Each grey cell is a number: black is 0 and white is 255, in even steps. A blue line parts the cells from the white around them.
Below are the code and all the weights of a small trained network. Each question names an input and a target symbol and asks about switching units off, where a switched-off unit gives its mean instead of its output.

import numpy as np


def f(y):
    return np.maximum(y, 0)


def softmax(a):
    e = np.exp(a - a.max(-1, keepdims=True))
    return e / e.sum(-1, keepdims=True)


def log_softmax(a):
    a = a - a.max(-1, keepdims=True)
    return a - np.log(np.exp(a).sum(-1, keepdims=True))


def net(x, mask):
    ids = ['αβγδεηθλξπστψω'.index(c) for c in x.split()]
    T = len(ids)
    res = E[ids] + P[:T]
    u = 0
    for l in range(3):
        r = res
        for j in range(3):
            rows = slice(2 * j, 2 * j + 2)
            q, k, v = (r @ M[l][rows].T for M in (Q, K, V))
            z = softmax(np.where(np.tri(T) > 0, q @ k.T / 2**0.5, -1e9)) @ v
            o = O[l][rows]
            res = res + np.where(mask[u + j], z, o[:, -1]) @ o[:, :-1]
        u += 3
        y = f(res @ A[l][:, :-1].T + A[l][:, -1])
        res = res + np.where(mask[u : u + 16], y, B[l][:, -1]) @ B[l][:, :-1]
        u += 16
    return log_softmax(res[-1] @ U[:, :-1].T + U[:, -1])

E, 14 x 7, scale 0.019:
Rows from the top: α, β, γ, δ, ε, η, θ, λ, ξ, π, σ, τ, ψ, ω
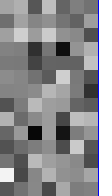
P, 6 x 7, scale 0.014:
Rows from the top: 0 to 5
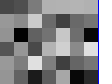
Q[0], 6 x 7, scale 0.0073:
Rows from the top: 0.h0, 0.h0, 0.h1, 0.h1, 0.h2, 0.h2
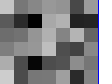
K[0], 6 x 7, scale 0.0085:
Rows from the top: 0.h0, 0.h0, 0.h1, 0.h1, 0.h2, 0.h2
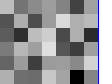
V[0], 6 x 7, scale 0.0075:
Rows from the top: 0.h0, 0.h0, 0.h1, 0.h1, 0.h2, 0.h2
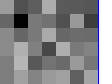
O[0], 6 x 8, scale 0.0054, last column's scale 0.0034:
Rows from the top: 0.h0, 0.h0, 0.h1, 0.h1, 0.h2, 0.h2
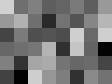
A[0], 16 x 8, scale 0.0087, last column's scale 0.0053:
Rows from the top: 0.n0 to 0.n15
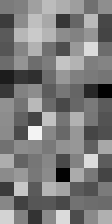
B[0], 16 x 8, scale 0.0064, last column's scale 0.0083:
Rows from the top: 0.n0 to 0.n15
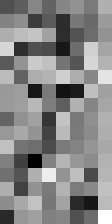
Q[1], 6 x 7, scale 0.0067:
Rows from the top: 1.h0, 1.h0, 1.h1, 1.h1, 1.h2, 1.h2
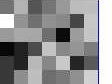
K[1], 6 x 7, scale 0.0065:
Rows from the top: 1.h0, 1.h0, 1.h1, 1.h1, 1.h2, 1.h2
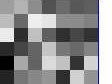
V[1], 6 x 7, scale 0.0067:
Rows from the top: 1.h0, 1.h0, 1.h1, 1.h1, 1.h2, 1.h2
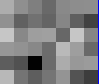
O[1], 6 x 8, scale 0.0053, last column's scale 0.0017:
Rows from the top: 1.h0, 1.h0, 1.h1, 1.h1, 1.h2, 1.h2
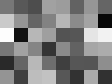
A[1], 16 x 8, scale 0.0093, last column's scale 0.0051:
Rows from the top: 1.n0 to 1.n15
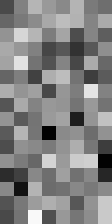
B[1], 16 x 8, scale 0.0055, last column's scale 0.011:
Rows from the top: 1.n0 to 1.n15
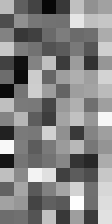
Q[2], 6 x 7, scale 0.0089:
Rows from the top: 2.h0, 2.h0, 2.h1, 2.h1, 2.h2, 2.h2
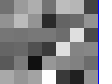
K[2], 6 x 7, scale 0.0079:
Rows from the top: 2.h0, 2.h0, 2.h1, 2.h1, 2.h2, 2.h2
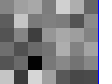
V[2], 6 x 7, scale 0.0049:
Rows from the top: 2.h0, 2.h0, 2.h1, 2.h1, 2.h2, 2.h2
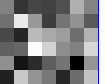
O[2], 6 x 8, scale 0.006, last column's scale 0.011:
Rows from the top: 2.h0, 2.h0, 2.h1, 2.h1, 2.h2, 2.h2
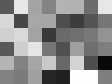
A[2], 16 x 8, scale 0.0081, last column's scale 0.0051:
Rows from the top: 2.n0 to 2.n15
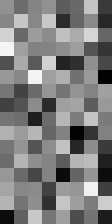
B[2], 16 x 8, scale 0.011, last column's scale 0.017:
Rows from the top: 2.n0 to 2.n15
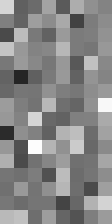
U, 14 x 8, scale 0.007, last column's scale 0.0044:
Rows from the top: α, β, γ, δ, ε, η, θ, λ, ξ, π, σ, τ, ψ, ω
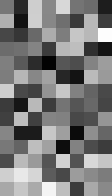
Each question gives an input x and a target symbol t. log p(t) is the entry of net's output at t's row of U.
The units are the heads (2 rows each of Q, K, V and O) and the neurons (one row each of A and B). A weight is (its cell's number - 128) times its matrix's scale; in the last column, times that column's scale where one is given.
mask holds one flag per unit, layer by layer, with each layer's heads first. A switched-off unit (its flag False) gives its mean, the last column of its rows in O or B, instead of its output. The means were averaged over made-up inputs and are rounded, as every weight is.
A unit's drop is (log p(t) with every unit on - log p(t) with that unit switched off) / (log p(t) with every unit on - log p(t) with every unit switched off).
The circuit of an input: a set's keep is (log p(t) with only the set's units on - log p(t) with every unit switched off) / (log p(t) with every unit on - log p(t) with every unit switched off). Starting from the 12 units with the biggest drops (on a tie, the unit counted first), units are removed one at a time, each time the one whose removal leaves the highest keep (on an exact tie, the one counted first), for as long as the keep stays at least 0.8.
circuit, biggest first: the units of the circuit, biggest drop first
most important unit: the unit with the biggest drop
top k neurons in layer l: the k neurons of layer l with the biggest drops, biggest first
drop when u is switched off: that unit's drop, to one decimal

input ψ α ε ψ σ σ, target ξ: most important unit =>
0.n11
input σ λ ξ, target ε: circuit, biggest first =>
(0.h0 2.n14 1.n12)
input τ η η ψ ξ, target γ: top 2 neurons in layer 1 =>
(1.n6 1.n8)
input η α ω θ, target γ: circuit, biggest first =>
(1.n1 1.n14 0.h0)
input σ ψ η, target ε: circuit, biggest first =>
(0.h0 2.n14)
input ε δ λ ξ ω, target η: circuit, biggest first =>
(1.n9 0.n5 2.n15)
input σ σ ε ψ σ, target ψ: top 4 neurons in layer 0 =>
(0.n12 0.n5 0.n4 0.n15)
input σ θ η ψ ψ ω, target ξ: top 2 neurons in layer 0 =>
(0.n11 0.n15)
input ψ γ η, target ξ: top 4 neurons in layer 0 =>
(0.n11 0.n15 0.n6 0.n14)
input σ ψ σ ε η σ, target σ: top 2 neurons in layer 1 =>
(1.n5 1.n12)
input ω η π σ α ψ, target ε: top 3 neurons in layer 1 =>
(1.n8 1.n14 1.n3)
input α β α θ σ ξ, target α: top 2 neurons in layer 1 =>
(1.n14 1.n6)
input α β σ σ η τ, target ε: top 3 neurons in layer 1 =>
(1.n8 1.n6 1.n3)
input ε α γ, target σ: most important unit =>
1.h2
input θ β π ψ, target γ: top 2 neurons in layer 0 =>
(0.n15 0.n0)
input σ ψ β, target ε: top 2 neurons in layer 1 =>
(1.n8 1.n3)
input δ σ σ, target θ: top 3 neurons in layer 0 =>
(0.n15 0.n5 0.n3)
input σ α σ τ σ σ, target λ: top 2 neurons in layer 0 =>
(0.n6 0.n14)
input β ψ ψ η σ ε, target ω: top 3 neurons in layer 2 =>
(2.n15 2.n10 2.n7)
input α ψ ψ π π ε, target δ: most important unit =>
2.n9
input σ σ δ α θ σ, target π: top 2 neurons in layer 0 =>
(0.n5 0.n15)
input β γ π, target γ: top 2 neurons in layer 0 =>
(0.n5 0.n3)
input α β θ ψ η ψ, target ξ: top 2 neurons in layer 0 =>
(0.n15 0.n11)
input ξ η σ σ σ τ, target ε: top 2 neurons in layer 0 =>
(0.n6 0.n12)
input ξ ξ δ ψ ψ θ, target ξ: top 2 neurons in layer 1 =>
(1.n12 1.n1)
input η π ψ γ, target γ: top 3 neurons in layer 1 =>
(1.n4 1.n12 1.n2)
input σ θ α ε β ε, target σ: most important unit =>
1.h2
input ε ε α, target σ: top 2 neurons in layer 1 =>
(1.n5 1.n12)
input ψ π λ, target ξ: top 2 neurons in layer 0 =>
(0.n11 0.n6)
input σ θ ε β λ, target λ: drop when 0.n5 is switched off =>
0.2
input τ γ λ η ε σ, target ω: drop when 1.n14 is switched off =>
0.2
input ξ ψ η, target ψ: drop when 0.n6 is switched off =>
0.1
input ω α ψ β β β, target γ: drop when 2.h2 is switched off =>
0.2
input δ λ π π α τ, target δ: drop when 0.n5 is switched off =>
0.2
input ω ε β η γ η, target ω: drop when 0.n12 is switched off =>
0.0
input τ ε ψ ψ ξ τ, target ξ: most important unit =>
0.n15
